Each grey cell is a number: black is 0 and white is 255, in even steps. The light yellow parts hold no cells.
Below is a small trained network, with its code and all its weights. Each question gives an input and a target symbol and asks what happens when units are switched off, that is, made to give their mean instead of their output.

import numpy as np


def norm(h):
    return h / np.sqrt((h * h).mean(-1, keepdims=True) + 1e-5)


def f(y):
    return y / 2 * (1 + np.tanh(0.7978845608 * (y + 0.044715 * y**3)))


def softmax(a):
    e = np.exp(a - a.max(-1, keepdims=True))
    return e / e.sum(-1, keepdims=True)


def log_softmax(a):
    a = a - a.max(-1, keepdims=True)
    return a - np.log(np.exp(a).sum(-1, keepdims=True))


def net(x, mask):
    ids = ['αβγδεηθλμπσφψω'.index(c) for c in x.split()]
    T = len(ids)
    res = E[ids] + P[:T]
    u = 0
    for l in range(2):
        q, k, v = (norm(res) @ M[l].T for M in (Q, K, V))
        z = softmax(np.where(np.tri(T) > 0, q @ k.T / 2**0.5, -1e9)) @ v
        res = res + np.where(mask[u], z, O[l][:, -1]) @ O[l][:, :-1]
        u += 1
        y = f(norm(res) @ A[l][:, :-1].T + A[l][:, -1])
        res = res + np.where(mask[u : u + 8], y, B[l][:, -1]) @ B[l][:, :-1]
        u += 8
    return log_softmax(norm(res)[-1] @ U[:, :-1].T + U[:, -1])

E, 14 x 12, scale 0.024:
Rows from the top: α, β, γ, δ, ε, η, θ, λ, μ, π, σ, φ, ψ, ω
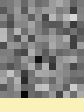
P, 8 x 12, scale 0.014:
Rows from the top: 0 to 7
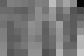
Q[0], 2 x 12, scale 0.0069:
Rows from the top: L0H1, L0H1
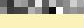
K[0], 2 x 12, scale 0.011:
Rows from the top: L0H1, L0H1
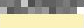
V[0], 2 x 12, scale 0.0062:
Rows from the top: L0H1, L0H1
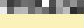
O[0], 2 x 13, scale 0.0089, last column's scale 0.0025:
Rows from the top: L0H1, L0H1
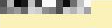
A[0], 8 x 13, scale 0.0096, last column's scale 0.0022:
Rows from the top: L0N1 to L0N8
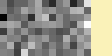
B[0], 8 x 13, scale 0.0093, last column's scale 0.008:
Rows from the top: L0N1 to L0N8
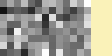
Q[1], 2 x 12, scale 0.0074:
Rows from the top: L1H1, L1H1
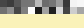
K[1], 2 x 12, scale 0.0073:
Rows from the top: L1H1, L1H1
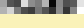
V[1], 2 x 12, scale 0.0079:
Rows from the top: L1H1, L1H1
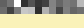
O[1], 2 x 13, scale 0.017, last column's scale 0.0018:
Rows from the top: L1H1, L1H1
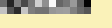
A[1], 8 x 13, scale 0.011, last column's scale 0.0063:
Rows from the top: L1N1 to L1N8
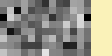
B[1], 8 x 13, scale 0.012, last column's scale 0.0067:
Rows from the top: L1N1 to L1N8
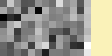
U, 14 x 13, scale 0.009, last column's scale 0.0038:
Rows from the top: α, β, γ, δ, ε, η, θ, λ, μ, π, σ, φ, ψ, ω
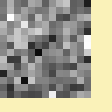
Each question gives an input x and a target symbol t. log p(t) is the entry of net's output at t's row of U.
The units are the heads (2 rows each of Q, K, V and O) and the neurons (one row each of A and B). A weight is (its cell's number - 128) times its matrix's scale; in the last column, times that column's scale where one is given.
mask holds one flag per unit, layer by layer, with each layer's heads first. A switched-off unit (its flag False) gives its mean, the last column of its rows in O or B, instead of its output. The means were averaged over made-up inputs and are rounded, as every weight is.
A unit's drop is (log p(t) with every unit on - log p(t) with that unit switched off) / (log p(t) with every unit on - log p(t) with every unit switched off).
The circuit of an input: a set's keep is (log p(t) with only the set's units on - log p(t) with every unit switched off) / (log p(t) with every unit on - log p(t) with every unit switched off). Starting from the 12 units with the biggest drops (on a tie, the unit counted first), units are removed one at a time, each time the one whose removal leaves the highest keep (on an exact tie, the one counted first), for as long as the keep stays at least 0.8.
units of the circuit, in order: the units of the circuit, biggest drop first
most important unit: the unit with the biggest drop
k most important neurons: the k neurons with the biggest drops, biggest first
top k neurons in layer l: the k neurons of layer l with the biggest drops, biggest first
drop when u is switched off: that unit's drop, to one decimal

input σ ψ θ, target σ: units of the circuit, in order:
L1H1, L1N3
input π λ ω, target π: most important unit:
L0H1
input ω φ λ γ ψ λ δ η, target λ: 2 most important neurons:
L0N1, L1N7
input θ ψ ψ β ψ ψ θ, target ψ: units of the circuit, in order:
L0H1, L1N7
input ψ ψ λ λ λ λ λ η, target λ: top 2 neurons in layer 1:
L1N2, L1N7
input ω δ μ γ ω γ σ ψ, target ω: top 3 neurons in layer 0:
L0N3, L0N2, L0N5
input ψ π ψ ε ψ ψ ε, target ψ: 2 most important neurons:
L1N7, L0N3
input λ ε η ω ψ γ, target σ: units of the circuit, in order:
L1N3, L1H1
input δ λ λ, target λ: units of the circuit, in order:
L0H1, L0N1, L1N2
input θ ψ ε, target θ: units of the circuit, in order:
L0H1, L1N6
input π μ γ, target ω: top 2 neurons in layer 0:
L0N3, L0N5
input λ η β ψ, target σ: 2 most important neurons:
L1N3, L0N3
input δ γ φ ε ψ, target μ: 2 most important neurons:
L0N3, L0N1
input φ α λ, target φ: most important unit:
L0N7
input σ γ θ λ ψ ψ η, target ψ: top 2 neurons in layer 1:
L1N7, L1N8
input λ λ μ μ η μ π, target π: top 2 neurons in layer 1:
L1N5, L1N6
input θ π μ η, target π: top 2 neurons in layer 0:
L0N7, L0N2
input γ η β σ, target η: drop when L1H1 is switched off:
0.5
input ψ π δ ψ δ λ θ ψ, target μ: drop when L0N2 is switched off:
0.1
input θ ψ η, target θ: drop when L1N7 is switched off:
0.1
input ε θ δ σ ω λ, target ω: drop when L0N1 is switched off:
0.2
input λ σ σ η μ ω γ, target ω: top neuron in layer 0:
L0N2
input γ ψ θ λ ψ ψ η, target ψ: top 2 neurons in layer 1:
L1N7, L1N8
